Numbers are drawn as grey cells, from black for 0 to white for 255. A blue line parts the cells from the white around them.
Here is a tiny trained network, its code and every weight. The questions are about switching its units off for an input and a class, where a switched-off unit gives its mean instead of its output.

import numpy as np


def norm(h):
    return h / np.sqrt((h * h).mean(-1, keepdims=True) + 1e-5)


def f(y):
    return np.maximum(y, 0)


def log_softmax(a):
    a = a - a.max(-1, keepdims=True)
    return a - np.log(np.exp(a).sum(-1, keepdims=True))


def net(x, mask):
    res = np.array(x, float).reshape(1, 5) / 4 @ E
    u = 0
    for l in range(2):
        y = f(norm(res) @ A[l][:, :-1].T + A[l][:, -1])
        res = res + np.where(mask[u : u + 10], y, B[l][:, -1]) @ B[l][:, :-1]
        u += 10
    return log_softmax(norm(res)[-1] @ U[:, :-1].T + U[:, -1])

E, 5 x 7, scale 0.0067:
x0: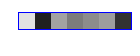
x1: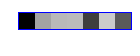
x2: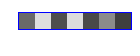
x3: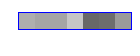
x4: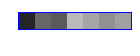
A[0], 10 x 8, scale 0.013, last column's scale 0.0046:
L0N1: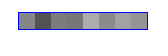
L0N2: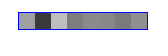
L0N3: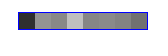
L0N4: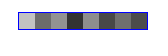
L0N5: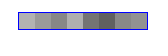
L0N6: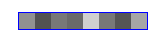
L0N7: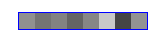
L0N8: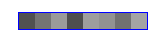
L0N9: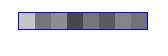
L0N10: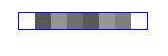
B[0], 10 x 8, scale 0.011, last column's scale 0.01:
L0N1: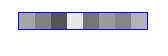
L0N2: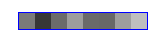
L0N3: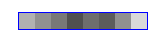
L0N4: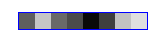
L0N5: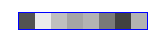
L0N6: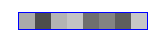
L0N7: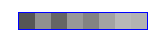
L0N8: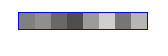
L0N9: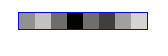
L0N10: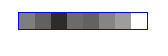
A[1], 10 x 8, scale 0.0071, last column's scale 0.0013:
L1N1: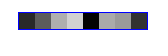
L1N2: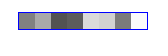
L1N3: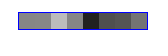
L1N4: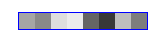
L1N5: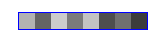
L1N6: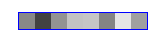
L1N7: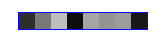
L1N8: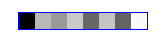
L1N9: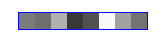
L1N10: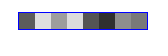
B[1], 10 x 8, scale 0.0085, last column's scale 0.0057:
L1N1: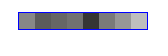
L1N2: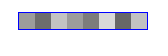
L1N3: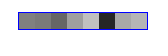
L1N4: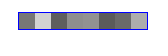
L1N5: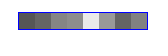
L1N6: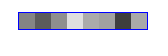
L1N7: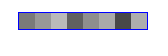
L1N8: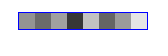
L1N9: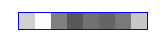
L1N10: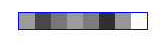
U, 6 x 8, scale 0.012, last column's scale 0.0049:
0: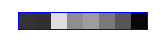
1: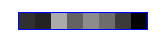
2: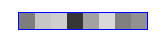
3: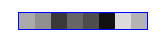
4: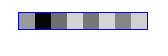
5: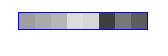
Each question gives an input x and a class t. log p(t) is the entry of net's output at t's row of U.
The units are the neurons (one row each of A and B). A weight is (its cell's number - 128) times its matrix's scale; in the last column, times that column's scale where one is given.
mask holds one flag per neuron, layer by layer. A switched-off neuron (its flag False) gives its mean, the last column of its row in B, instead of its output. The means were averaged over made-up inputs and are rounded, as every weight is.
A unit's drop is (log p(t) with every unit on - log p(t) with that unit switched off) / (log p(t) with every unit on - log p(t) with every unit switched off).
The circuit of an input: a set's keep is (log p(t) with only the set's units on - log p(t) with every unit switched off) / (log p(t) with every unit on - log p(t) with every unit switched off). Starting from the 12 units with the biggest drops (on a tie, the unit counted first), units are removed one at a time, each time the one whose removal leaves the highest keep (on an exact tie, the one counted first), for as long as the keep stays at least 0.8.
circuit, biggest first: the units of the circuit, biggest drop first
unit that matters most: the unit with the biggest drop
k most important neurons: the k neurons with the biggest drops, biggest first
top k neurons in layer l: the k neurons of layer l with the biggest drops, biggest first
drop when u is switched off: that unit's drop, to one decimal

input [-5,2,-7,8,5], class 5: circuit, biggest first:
L0N4, L0N10, L1N6
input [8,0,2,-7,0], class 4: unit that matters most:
L0N6
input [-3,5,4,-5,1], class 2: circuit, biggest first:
L0N4, L0N2, L0N10
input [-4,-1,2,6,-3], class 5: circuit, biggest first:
L0N5, L0N4
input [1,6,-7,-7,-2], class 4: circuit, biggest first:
L0N9, L0N4
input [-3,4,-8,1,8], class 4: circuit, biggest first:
L0N9, L0N4
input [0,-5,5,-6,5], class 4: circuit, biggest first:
L0N4, L0N9
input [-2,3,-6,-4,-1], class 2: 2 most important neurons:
L0N8, L1N9
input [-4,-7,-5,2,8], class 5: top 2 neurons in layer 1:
L1N6, L1N4
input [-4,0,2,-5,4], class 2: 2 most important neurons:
L0N4, L0N10
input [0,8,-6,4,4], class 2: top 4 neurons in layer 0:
L0N4, L0N8, L0N10, L0N6
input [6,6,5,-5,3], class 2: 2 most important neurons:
L0N4, L0N10
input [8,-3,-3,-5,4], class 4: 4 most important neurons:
L0N6, L0N1, L0N2, L0N3
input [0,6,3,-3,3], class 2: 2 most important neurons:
L0N4, L0N6
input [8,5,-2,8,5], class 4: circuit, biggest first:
L0N4
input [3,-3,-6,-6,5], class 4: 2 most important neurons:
L0N6, L0N1
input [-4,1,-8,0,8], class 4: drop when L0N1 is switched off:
0.3
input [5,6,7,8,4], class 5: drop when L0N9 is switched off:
0.2
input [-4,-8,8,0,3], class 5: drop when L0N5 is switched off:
0.2
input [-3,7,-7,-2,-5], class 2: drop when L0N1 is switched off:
0.0
